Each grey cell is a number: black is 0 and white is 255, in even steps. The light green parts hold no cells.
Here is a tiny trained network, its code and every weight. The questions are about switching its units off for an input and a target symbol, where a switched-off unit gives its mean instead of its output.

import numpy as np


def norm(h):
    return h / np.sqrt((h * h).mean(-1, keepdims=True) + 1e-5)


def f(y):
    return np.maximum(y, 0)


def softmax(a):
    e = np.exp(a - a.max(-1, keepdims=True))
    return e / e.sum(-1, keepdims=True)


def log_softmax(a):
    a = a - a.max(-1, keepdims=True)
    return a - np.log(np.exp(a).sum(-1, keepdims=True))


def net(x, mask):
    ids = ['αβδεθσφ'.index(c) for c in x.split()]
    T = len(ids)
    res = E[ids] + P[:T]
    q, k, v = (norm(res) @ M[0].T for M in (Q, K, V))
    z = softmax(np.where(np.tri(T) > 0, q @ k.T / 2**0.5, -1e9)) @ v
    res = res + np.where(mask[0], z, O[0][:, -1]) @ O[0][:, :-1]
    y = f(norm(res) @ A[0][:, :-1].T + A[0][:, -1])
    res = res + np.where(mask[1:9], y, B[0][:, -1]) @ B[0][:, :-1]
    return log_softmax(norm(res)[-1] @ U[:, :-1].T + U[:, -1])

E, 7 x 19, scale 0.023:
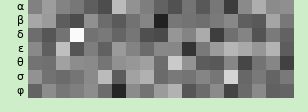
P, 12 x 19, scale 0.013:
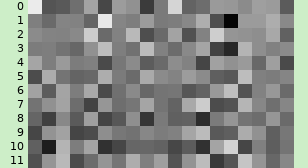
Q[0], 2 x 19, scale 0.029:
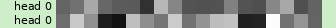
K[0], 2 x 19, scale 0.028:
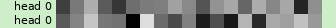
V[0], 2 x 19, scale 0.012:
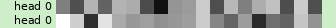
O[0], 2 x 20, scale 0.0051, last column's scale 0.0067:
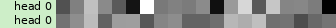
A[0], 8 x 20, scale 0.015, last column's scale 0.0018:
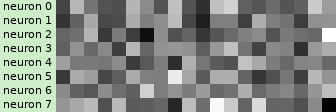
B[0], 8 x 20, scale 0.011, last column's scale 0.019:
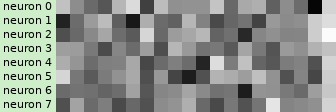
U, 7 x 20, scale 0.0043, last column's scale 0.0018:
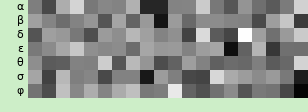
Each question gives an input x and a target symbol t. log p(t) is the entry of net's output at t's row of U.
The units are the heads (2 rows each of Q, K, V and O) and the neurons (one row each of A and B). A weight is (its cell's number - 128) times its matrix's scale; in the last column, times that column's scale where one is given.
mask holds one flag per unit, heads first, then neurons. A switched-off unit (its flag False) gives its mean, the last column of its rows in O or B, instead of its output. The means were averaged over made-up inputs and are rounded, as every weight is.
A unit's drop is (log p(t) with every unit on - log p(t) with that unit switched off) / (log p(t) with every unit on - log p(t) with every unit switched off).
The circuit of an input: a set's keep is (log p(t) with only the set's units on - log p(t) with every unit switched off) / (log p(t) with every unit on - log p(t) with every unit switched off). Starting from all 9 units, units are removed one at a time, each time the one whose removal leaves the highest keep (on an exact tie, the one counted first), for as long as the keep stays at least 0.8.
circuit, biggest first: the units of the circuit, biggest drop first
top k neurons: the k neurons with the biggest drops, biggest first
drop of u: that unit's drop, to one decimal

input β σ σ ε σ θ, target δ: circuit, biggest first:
(head 0; neuron 6)
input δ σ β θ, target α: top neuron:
(neuron 5)
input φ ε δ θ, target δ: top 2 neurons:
(neuron 6; neuron 0)
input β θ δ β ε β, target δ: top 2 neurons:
(neuron 6; neuron 5)
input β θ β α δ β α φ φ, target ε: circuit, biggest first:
(neuron 4; neuron 5; head 0)
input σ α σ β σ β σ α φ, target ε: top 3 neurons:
(neuron 4; neuron 5; neuron 7)
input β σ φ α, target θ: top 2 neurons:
(neuron 0; neuron 5)
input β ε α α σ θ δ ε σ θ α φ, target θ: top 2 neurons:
(neuron 1; neuron 5)
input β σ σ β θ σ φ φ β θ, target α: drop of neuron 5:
0.2
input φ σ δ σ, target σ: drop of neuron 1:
0.6
